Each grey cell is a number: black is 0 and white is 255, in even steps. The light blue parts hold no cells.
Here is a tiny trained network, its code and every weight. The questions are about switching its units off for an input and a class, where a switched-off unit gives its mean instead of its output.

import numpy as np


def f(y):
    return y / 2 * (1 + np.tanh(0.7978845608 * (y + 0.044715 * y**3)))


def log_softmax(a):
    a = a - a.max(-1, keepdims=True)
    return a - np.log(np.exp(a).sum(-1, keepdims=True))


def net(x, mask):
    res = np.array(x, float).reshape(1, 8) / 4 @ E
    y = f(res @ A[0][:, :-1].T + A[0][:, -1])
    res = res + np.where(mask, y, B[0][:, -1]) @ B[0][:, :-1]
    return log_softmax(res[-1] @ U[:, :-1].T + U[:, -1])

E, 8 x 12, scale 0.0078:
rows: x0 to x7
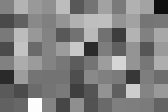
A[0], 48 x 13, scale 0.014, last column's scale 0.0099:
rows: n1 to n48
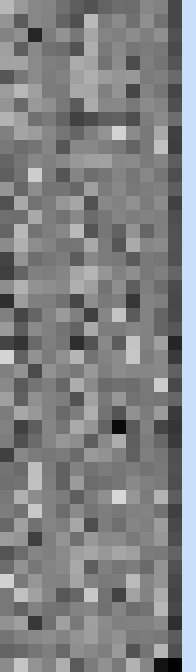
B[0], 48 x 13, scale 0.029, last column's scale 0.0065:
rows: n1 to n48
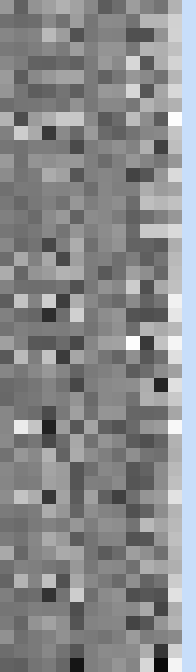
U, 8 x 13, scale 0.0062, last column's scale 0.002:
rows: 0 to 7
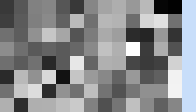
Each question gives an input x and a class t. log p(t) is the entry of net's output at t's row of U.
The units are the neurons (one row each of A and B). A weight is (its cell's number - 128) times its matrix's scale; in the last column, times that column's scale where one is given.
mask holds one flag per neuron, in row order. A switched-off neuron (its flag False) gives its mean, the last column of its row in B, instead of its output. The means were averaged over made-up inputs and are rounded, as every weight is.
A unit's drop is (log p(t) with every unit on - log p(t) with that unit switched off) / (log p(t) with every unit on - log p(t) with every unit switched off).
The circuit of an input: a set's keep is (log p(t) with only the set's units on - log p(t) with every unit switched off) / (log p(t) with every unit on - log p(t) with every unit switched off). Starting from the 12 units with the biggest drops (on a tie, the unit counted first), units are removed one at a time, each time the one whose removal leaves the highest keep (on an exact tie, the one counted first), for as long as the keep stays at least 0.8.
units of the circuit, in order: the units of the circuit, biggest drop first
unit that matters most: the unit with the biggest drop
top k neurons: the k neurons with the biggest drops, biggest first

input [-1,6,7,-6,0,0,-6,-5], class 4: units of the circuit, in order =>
(n43)
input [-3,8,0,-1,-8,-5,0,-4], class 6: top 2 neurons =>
(n31, n9)
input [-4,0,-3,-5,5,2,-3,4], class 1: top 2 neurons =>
(n31, n29)
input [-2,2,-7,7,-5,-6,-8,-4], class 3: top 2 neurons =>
(n5, n21)
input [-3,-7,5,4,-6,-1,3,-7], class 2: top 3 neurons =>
(n3, n45, n39)
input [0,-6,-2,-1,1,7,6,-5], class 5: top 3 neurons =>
(n22, n19, n7)
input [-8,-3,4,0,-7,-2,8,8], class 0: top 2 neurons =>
(n28, n11)
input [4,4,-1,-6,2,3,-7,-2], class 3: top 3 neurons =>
(n7, n5, n21)
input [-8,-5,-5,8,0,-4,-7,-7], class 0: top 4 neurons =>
(n28, n47, n11, n44)
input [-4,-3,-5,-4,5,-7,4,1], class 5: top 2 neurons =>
(n26, n42)
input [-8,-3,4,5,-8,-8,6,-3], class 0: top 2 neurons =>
(n28, n11)
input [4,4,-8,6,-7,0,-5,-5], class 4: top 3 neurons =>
(n23, n32, n36)
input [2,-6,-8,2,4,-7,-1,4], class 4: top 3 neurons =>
(n23, n32, n22)
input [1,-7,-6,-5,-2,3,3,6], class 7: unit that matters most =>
n9
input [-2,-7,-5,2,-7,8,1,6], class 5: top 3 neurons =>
(n22, n19, n36)
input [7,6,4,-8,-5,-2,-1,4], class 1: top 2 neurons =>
(n2, n24)
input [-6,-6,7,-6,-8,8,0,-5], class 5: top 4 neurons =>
(n22, n19, n36, n33)
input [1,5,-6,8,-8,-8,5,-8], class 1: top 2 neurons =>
(n17, n15)
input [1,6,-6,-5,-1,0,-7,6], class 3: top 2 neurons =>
(n7, n5)
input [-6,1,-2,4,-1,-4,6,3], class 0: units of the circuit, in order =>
(n28)
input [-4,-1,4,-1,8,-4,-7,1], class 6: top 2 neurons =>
(n36, n10)
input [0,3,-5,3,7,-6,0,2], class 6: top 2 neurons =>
(n36, n10)
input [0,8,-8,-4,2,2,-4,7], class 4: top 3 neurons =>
(n23, n32, n9)
